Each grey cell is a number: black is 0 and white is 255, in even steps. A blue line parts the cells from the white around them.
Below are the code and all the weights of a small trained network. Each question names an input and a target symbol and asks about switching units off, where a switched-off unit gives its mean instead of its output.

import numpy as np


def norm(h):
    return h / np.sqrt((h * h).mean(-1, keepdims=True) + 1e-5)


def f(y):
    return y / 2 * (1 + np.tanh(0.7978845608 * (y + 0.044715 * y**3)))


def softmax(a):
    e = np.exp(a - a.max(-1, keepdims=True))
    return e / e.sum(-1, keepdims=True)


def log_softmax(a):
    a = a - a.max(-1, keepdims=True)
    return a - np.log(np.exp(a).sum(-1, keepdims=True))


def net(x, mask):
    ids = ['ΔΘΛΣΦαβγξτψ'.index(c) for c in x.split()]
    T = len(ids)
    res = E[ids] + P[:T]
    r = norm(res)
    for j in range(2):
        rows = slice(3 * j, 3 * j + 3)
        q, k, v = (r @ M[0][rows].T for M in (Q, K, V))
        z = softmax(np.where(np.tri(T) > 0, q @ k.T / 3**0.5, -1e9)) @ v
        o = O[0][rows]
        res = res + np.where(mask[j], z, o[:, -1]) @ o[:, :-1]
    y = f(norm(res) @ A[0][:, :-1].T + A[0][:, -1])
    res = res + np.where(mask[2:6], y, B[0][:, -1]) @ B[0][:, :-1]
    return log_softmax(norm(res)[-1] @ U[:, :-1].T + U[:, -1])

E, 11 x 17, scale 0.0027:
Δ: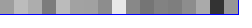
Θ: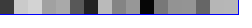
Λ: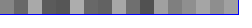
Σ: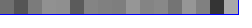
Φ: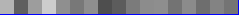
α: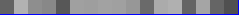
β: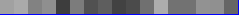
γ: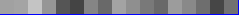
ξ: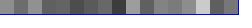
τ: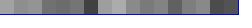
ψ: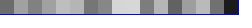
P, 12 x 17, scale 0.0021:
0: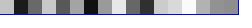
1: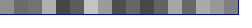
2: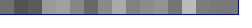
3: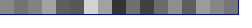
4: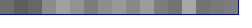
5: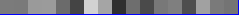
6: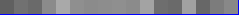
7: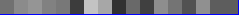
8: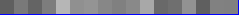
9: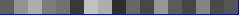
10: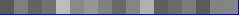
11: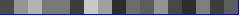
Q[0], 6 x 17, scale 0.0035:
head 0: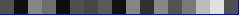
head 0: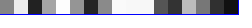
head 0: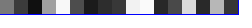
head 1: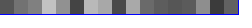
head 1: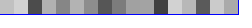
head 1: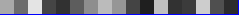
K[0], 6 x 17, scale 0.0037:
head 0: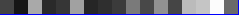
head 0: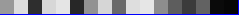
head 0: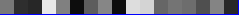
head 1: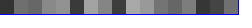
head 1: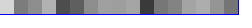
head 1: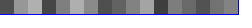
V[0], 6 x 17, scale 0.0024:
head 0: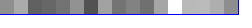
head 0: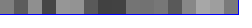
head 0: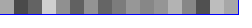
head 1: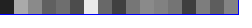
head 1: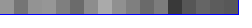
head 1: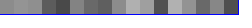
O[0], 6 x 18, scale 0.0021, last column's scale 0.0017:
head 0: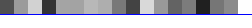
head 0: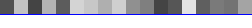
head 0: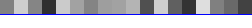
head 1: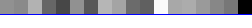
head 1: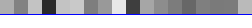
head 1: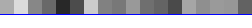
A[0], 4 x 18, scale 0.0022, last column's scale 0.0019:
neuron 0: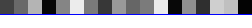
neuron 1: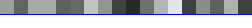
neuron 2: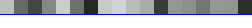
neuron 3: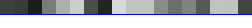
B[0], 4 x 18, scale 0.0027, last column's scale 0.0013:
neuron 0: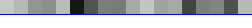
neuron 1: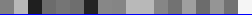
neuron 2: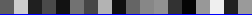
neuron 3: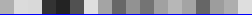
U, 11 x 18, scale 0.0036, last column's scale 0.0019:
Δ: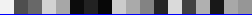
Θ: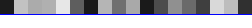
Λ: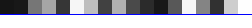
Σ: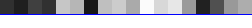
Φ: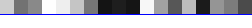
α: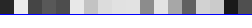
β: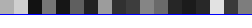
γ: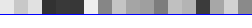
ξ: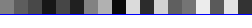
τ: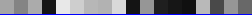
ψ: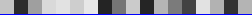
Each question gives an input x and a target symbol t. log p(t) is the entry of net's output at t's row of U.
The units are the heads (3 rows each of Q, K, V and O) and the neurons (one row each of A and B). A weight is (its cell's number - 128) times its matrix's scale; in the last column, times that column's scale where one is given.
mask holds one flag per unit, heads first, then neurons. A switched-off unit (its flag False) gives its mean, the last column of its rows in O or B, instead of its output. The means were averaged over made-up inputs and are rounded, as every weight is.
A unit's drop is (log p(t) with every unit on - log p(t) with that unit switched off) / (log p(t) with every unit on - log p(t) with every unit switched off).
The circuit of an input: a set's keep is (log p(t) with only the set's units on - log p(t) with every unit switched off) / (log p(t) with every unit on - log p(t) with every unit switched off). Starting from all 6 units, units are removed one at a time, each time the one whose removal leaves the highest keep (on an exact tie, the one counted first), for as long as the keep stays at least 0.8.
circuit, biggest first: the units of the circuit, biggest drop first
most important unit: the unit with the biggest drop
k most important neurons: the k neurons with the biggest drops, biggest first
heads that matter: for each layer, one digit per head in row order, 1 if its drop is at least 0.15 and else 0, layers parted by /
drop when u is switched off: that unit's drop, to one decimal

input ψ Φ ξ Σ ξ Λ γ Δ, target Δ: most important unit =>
head 0
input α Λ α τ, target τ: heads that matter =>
10
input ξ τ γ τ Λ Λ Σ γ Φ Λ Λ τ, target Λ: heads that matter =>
10
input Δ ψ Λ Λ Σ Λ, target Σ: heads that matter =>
01
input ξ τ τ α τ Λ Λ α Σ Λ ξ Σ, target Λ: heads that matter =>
10
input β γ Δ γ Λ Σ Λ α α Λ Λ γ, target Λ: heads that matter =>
10
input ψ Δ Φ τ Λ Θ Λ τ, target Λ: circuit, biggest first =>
neuron 0; head 0; neuron 2
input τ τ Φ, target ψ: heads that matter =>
10
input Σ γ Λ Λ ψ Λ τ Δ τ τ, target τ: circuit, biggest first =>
head 1; neuron 3
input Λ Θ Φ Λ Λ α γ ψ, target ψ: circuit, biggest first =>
head 0; neuron 1
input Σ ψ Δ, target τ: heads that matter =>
10
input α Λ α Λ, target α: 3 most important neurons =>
neuron 1; neuron 0; neuron 3
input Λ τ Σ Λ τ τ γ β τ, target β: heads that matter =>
10
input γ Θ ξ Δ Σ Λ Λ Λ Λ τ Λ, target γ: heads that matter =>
00
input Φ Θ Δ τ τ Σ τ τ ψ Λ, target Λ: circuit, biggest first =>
head 0
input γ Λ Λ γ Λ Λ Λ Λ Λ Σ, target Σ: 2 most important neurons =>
neuron 1; neuron 3
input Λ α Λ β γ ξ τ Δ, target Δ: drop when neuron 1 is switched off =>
0.2
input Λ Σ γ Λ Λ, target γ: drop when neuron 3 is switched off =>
0.6
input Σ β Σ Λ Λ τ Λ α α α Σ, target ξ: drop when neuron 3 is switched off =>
0.2
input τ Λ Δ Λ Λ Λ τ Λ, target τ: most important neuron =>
neuron 3
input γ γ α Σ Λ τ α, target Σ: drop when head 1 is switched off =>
0.0
